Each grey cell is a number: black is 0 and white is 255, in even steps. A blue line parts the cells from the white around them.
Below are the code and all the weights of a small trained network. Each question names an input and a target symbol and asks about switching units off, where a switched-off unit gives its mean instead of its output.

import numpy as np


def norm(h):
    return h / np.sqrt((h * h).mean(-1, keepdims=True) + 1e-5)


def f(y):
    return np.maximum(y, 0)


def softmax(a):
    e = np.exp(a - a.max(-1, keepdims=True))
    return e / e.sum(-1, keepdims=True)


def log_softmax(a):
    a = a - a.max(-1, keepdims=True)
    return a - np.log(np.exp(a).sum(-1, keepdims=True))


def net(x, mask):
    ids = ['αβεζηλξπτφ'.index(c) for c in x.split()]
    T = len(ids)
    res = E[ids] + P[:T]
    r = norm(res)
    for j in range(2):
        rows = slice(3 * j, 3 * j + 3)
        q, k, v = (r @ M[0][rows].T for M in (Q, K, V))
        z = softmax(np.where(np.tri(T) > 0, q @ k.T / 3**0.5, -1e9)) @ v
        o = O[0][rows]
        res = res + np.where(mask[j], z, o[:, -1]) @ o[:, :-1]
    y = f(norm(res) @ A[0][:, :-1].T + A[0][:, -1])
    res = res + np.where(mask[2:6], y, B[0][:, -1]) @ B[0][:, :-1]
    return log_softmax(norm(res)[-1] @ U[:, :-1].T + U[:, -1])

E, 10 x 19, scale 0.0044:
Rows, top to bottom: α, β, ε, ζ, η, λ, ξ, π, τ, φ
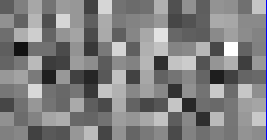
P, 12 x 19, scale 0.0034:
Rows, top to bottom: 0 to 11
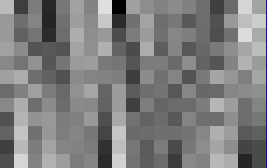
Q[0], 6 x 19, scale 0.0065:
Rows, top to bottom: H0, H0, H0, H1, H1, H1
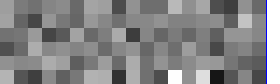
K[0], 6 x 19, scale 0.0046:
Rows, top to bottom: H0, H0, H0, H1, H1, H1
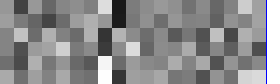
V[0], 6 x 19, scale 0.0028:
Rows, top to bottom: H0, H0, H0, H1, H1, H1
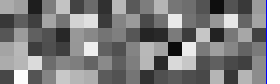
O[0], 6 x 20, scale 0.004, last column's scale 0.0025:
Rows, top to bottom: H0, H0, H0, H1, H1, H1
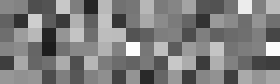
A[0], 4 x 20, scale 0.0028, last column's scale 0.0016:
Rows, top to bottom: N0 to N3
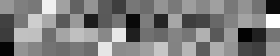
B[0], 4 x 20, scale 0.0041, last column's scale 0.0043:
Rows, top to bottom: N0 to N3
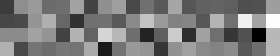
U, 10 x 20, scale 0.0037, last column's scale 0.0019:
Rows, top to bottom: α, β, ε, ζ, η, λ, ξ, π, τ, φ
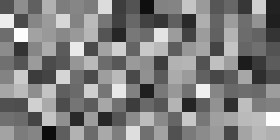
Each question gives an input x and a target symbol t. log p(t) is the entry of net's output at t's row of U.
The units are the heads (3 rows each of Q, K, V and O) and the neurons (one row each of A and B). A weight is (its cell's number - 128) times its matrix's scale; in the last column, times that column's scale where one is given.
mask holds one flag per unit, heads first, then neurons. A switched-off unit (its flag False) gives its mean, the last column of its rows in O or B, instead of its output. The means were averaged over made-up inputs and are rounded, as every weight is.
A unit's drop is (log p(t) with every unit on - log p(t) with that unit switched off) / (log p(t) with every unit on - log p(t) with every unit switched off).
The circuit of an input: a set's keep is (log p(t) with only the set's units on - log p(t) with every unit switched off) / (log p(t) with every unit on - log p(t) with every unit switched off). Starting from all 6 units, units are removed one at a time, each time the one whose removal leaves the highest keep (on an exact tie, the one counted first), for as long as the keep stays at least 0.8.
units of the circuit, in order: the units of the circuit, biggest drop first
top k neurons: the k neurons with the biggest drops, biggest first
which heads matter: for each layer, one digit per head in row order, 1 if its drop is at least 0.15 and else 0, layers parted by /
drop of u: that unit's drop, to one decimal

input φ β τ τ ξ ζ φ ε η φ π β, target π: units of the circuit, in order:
[H0, H1]
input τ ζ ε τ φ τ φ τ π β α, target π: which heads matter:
01
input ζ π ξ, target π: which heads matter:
11
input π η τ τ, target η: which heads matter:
11
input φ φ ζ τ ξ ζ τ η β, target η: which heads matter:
01
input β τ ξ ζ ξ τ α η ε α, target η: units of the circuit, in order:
[H1, N3]
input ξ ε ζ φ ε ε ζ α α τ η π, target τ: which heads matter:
10
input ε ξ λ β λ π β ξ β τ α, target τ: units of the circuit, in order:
[H0]
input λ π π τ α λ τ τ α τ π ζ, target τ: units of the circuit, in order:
[H0, N1, H1]
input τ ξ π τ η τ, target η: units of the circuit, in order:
[H1, H0]
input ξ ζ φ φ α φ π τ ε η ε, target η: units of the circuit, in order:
[H1, N3]
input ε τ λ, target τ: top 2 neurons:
[N2, N0]
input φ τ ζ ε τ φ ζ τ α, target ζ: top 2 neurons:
[N1, N0]
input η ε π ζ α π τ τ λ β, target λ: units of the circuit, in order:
[H0]
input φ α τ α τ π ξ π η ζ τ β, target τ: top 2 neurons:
[N2, N3]
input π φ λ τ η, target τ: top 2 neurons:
[N2, N0]
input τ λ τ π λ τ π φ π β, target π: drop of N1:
0.2
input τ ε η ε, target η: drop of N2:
0.0
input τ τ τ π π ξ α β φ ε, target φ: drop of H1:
0.7
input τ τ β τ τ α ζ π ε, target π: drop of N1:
0.2
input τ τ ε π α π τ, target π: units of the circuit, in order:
[H1]
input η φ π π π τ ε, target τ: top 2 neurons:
[N1, N2]
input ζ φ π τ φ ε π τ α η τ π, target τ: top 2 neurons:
[N1, N2]
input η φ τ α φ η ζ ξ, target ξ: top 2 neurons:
[N2, N1]
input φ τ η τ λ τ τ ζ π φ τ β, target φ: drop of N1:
0.1
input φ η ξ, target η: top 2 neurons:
[N3, N1]
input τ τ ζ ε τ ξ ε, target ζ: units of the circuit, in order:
[H1]
